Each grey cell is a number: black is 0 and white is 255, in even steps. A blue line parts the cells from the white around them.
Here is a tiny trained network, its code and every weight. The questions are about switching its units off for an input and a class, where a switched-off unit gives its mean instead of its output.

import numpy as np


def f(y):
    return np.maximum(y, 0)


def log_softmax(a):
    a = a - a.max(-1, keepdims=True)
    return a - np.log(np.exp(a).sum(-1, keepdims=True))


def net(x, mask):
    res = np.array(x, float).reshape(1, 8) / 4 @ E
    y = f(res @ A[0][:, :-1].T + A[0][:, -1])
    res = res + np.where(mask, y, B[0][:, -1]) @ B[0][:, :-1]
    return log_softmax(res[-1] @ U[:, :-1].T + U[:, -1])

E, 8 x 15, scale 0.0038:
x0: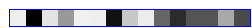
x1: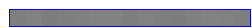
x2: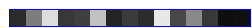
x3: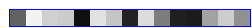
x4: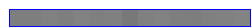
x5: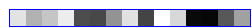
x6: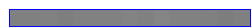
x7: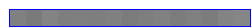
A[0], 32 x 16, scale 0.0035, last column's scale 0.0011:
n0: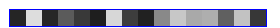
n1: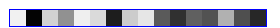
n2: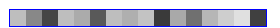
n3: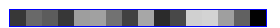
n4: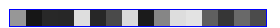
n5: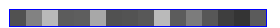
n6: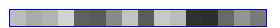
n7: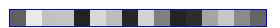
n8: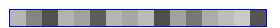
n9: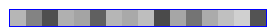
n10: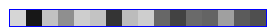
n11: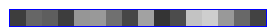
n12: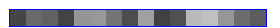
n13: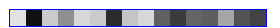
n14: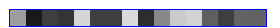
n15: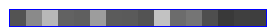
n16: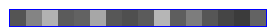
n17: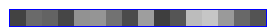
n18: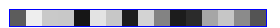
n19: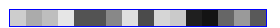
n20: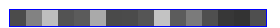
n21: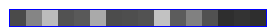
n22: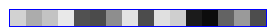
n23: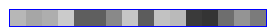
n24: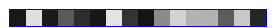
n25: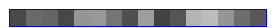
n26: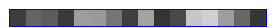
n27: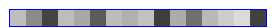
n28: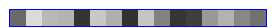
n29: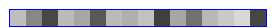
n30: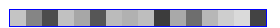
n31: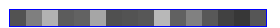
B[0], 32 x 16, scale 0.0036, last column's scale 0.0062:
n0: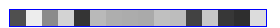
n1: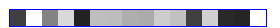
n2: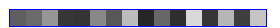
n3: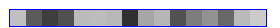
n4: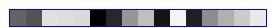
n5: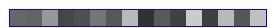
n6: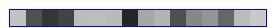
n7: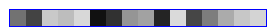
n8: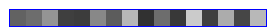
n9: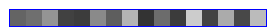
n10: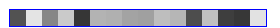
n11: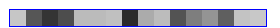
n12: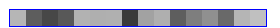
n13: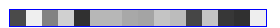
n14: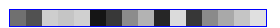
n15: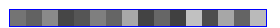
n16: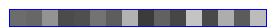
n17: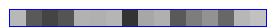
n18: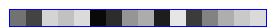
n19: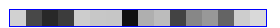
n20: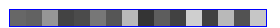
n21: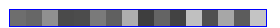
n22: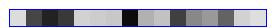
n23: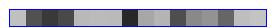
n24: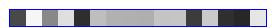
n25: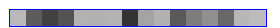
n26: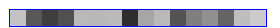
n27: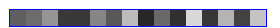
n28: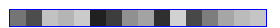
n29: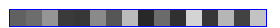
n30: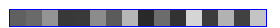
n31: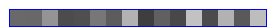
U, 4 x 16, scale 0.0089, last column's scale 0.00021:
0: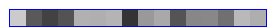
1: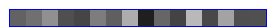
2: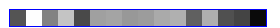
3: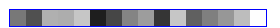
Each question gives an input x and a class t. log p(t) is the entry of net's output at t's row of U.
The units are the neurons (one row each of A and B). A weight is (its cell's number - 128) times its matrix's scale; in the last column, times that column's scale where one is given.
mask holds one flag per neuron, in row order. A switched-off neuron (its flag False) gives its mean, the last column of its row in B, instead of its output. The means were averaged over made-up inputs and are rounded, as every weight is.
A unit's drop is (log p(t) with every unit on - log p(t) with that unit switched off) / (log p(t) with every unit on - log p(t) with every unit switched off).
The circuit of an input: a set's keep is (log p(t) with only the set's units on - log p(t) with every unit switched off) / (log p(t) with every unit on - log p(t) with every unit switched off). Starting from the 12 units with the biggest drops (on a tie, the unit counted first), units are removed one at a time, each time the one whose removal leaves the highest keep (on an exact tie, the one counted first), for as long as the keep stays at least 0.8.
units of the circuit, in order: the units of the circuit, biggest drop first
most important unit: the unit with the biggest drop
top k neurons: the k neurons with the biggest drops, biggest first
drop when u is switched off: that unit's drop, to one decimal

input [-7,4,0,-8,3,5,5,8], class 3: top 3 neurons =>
[n4, n14, n1]
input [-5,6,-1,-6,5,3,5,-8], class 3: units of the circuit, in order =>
[n4]
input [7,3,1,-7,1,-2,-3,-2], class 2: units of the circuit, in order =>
[n1, n13]
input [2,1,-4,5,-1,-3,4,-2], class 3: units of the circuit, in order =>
[n18, n7]
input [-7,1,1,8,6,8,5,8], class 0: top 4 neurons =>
[n22, n19, n6, n23]
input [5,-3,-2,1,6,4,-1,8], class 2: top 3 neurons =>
[n1, n13, n10]
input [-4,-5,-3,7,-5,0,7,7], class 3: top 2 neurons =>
[n18, n7]
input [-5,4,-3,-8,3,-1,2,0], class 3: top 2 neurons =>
[n4, n14]
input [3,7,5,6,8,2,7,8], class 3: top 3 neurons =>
[n18, n7, n28]
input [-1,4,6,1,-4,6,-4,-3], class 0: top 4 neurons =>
[n22, n19, n6, n23]
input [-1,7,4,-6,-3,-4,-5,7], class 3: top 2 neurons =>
[n4, n14]
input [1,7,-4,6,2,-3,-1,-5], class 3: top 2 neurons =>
[n18, n7]
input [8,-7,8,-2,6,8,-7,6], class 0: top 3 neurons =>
[n22, n19, n6]
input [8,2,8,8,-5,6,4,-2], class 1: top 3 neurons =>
[n20, n5, n21]
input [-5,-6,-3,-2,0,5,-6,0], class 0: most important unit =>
n22
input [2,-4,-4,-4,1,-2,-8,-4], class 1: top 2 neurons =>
[n18, n7]
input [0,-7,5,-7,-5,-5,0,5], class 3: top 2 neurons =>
[n4, n14]
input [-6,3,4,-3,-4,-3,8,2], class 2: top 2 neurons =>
[n24, n0]
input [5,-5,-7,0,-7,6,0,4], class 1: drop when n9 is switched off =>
0.2
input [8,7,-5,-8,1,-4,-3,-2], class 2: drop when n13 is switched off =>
0.4
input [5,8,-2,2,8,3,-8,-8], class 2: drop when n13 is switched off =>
0.1
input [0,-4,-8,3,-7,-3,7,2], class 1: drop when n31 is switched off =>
0.0
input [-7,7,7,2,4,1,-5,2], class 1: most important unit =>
n1
